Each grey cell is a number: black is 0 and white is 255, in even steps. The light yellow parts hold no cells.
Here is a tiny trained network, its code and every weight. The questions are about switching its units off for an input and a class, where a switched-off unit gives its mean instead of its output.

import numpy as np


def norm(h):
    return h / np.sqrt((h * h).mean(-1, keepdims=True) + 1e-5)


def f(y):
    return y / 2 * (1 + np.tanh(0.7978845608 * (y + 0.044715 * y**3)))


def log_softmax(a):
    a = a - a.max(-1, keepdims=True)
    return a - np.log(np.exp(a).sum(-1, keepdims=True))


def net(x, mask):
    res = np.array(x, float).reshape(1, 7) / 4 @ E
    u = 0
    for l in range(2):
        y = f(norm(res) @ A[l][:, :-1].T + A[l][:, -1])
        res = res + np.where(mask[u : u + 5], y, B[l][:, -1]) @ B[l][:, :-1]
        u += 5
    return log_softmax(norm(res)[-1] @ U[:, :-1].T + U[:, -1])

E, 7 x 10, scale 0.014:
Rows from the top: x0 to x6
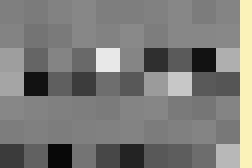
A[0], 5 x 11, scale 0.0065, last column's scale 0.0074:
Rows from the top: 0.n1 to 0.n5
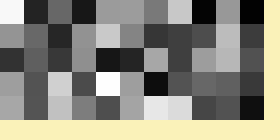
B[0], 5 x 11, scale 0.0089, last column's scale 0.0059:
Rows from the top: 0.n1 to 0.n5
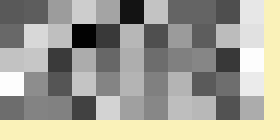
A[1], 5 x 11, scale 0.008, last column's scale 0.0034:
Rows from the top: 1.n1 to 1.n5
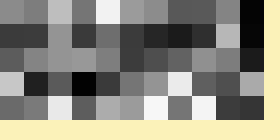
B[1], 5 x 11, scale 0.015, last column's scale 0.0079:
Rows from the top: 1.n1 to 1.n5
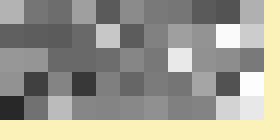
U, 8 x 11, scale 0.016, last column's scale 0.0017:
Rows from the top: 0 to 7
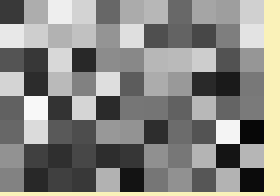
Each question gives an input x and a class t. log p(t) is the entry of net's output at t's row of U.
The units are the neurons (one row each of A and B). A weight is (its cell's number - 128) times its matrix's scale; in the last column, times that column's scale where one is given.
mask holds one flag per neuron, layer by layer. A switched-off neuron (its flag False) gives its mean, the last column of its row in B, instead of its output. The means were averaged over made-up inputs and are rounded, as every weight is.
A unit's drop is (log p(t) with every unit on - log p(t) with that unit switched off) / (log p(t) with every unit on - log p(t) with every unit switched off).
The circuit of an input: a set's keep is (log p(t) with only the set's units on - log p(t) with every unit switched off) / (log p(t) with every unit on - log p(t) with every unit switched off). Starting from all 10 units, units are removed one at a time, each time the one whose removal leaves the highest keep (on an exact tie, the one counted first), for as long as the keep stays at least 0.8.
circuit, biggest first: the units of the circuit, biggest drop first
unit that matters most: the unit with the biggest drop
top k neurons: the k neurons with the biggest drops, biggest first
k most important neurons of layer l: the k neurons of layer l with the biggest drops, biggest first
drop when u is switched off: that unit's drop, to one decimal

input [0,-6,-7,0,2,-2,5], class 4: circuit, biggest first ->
(0.n3)
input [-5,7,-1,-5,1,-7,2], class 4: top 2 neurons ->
(1.n5, 1.n2)
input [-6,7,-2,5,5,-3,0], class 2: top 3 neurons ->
(0.n5, 1.n5, 0.n4)
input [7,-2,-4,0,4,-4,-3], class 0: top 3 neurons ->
(1.n5, 0.n4, 0.n2)
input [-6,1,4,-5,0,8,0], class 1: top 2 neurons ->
(0.n4, 1.n2)
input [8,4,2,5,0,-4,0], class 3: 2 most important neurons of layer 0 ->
(0.n1, 0.n2)
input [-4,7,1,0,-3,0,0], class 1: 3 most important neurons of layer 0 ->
(0.n4, 0.n2, 0.n5)
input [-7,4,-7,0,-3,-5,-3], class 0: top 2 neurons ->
(1.n5, 1.n4)
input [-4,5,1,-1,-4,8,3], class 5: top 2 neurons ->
(0.n2, 0.n4)
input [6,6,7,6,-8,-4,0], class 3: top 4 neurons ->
(0.n4, 0.n1, 1.n5, 1.n1)
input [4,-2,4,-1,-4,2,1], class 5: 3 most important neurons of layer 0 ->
(0.n2, 0.n3, 0.n5)
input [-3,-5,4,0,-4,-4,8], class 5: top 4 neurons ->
(0.n2, 0.n3, 1.n4, 0.n1)
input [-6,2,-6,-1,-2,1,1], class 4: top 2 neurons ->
(0.n3, 1.n4)
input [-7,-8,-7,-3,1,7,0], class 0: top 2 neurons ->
(1.n5, 0.n4)
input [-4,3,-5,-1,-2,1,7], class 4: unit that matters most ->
1.n4
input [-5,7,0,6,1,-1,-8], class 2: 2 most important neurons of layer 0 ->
(0.n5, 0.n3)
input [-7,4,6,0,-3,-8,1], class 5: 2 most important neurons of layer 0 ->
(0.n2, 0.n3)
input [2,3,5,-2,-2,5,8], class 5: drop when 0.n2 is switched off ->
0.2
